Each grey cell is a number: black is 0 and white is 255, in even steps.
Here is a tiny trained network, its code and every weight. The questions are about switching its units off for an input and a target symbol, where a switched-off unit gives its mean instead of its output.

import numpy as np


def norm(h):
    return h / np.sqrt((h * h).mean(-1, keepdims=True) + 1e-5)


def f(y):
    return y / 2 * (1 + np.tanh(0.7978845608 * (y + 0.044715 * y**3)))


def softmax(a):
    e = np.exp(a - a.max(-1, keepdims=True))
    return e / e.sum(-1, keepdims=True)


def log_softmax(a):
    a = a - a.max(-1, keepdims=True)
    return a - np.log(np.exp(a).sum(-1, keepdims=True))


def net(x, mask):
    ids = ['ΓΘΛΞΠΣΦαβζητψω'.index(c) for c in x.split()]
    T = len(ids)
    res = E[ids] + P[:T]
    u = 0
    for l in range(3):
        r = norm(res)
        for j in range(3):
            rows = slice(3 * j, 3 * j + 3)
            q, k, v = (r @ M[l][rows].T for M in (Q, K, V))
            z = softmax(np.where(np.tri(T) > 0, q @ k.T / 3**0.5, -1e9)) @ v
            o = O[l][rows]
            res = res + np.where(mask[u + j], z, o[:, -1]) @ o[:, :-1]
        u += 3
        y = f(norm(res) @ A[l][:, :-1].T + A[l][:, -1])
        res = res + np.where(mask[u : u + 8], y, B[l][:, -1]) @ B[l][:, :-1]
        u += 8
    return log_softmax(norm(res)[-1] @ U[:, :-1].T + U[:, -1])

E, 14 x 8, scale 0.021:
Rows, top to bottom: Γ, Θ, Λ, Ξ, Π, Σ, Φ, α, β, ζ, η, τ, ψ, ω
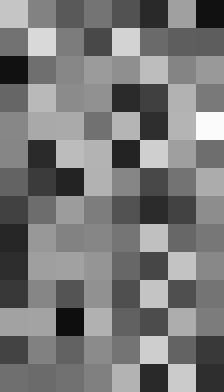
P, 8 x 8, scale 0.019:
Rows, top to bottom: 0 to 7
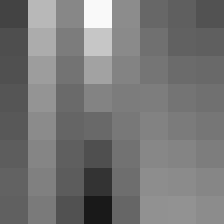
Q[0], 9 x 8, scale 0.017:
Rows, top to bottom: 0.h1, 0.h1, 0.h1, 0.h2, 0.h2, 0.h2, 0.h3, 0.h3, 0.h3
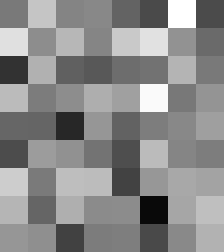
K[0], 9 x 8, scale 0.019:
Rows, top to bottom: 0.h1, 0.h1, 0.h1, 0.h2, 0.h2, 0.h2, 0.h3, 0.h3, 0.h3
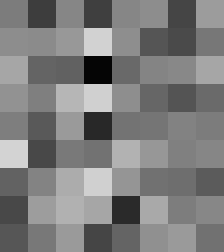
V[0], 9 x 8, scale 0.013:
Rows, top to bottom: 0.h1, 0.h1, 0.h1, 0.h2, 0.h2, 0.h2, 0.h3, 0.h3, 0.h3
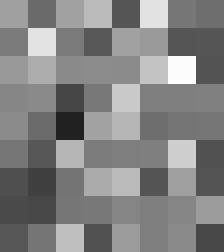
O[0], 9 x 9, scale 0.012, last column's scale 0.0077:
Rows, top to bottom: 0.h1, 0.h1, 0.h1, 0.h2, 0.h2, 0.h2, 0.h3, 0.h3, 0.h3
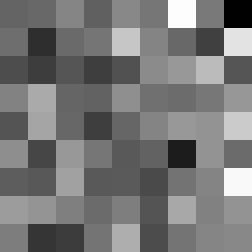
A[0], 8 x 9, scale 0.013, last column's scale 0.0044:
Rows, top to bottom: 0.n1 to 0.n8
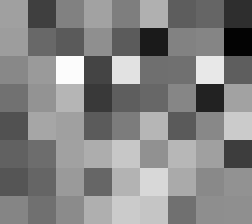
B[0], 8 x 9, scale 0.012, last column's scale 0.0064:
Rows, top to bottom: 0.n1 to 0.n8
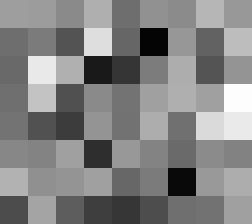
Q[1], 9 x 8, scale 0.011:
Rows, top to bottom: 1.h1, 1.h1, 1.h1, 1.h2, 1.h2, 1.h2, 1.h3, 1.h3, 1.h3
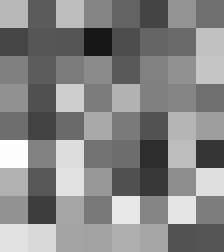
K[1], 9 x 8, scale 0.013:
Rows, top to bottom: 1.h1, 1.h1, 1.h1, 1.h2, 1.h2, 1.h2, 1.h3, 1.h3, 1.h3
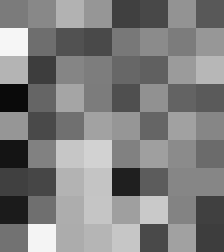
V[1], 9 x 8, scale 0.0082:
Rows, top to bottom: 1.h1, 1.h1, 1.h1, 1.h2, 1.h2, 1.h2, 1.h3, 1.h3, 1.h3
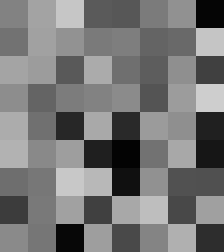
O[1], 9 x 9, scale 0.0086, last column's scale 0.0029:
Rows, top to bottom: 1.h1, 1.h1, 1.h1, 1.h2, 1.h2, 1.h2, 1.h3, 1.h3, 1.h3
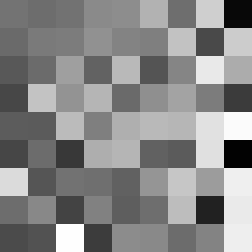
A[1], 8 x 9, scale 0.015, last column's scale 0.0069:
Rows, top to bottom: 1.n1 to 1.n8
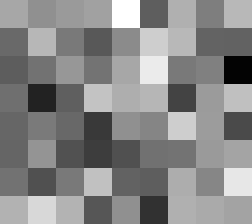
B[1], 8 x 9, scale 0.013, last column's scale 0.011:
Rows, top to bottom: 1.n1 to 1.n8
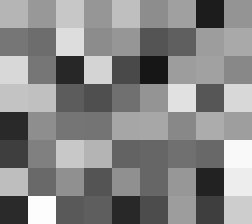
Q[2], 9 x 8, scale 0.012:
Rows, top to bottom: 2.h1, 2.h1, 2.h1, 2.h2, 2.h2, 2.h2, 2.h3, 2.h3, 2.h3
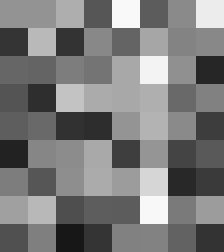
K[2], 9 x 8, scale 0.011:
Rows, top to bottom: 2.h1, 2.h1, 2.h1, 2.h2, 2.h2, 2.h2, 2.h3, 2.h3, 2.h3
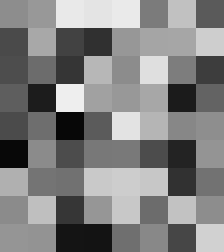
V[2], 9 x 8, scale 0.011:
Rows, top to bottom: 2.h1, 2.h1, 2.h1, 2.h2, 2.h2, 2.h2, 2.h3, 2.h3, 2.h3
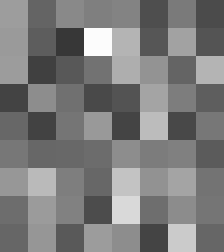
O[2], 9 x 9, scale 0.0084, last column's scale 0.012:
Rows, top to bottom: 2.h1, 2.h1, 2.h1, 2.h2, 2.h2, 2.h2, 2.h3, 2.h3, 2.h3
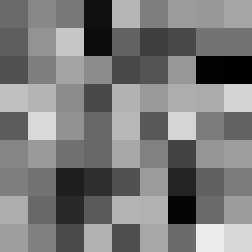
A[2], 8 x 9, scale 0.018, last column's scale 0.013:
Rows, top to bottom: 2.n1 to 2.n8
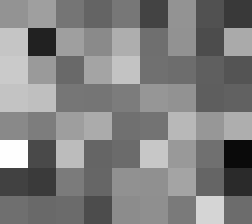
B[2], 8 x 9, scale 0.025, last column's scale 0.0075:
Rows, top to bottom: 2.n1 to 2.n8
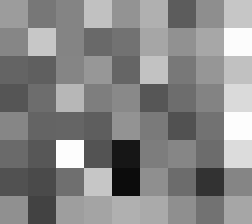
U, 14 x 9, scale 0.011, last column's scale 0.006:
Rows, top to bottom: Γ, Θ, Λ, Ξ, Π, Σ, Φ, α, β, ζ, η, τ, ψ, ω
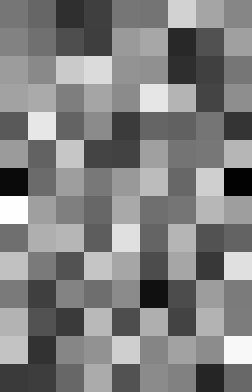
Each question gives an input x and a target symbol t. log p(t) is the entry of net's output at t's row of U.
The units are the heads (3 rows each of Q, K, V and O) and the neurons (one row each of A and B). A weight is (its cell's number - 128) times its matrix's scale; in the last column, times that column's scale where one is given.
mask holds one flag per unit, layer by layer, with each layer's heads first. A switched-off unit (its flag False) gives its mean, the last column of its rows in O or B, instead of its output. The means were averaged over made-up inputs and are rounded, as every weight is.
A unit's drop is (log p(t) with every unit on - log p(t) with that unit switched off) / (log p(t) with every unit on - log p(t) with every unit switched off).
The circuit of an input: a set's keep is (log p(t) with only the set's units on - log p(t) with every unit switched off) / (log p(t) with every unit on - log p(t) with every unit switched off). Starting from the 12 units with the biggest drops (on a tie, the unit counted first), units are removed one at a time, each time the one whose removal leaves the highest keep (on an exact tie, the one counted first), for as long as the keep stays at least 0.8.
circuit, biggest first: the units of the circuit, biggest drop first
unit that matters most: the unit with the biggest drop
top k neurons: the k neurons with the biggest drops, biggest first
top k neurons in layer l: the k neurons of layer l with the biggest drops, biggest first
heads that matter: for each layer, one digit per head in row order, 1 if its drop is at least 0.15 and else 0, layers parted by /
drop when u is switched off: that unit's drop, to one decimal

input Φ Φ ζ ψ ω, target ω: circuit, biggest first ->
0.h1, 2.n7
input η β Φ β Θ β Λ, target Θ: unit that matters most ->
0.n7
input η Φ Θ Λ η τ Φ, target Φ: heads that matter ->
010 / 000 / 000
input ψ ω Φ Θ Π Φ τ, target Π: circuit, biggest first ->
0.h1, 1.n8
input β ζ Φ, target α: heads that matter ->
001 / 000 / 000
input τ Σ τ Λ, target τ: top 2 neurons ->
0.n7, 0.n8
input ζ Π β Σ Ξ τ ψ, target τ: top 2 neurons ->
1.n3, 1.n7
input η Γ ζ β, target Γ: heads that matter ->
000 / 010 / 000
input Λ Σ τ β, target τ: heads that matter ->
001 / 000 / 000
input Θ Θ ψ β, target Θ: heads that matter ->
101 / 000 / 000
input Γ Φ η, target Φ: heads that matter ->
011 / 000 / 000
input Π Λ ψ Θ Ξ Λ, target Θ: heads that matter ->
100 / 100 / 000
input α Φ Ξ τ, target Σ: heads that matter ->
011 / 000 / 000
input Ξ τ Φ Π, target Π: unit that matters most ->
0.h1
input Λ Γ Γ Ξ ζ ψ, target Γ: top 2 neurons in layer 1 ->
1.n4, 1.n3
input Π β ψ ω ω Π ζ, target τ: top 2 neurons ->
0.n3, 2.n3
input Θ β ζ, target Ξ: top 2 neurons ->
2.n2, 1.n7
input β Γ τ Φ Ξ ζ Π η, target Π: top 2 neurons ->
0.n3, 2.n4
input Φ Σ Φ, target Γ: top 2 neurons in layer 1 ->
1.n8, 1.n7
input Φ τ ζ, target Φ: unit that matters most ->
0.h2
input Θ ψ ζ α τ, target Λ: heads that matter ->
100 / 000 / 000
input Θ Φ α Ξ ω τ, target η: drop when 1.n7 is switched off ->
0.0
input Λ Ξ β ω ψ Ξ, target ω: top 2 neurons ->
2.n7, 1.n5
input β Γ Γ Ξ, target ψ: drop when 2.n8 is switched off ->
0.2
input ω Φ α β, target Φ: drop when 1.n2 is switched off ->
0.2
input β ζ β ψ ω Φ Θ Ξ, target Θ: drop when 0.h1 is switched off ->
1.1
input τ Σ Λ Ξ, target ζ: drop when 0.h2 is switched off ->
0.2
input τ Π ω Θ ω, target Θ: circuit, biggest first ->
0.h1
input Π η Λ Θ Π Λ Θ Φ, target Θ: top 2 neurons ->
1.n6, 0.n7
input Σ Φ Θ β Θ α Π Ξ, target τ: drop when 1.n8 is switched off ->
0.1
